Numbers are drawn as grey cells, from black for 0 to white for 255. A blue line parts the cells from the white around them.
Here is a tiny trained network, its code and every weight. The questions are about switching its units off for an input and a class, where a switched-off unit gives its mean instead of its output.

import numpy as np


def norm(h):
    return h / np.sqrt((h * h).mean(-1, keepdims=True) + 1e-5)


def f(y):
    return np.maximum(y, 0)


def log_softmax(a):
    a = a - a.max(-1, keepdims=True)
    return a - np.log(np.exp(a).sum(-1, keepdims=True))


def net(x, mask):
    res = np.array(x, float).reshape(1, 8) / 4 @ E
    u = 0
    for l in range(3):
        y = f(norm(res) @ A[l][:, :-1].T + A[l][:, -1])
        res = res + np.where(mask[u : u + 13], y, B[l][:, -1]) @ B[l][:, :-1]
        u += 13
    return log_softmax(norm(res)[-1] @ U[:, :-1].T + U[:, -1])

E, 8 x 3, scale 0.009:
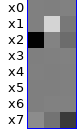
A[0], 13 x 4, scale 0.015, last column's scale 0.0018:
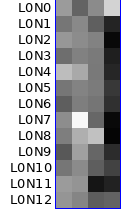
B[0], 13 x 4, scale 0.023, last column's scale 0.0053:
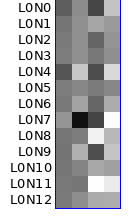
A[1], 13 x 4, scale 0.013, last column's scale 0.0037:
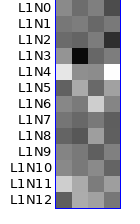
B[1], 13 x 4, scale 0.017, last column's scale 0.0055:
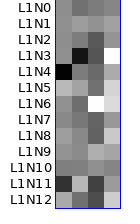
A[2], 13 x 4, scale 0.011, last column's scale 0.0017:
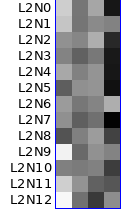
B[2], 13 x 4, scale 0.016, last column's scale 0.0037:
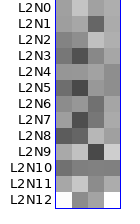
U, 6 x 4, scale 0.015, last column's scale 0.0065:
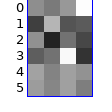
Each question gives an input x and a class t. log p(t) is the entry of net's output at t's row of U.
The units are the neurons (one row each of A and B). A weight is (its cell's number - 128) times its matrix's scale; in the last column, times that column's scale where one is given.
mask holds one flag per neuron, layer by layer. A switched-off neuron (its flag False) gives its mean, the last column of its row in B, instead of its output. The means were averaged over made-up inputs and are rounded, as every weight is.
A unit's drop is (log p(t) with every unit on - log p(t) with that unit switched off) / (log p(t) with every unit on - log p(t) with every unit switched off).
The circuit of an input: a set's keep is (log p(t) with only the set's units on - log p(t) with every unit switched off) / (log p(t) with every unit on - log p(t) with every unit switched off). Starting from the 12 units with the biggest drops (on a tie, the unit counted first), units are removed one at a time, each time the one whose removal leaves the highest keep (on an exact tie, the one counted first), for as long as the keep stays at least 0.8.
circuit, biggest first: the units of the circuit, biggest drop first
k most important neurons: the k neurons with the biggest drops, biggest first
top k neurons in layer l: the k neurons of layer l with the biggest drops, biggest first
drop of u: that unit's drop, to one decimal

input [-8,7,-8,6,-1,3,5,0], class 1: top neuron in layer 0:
(L0N4)
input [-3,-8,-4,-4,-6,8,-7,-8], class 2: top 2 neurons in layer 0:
(L0N11; L0N4)
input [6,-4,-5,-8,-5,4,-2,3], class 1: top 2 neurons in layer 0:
(L0N7; L0N8)
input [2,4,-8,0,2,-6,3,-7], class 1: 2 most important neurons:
(L0N11; L0N4)
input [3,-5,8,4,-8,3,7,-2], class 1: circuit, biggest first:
(L0N7; L0N11)
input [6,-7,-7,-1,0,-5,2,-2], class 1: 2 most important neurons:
(L0N7; L1N4)
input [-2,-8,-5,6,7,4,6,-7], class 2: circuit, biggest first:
(L0N11; L1N3)
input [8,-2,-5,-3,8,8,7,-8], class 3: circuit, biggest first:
(L1N4; L2N12)
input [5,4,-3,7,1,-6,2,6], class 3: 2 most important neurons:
(L0N11; L0N12)
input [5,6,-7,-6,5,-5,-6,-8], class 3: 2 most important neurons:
(L0N8; L0N9)
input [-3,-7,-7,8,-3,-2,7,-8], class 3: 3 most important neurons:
(L0N7; L0N9; L1N6)
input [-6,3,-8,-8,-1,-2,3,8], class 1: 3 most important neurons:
(L0N4; L0N8; L1N11)
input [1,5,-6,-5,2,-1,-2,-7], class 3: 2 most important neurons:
(L0N8; L0N9)
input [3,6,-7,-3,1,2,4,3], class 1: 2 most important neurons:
(L0N4; L1N4)
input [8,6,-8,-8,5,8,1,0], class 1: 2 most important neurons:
(L0N4; L1N4)
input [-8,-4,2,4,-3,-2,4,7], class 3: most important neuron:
(L0N11)
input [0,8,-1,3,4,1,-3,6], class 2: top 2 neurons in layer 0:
(L0N7; L0N8)
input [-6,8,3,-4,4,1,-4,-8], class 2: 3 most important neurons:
(L0N7; L0N11; L1N3)
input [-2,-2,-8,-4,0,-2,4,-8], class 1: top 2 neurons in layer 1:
(L1N11; L1N4)
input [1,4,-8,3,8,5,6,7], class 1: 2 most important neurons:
(L0N4; L0N8)
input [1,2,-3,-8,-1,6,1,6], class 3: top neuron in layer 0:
(L0N11)
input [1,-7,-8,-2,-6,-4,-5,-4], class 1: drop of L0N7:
0.7
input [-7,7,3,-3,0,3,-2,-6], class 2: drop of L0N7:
0.9
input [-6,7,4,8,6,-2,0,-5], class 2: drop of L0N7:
0.9
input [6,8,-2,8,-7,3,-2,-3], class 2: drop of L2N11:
0.0
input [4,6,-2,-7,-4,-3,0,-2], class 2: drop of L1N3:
0.1
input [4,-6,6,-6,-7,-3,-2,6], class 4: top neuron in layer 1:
(L1N4)
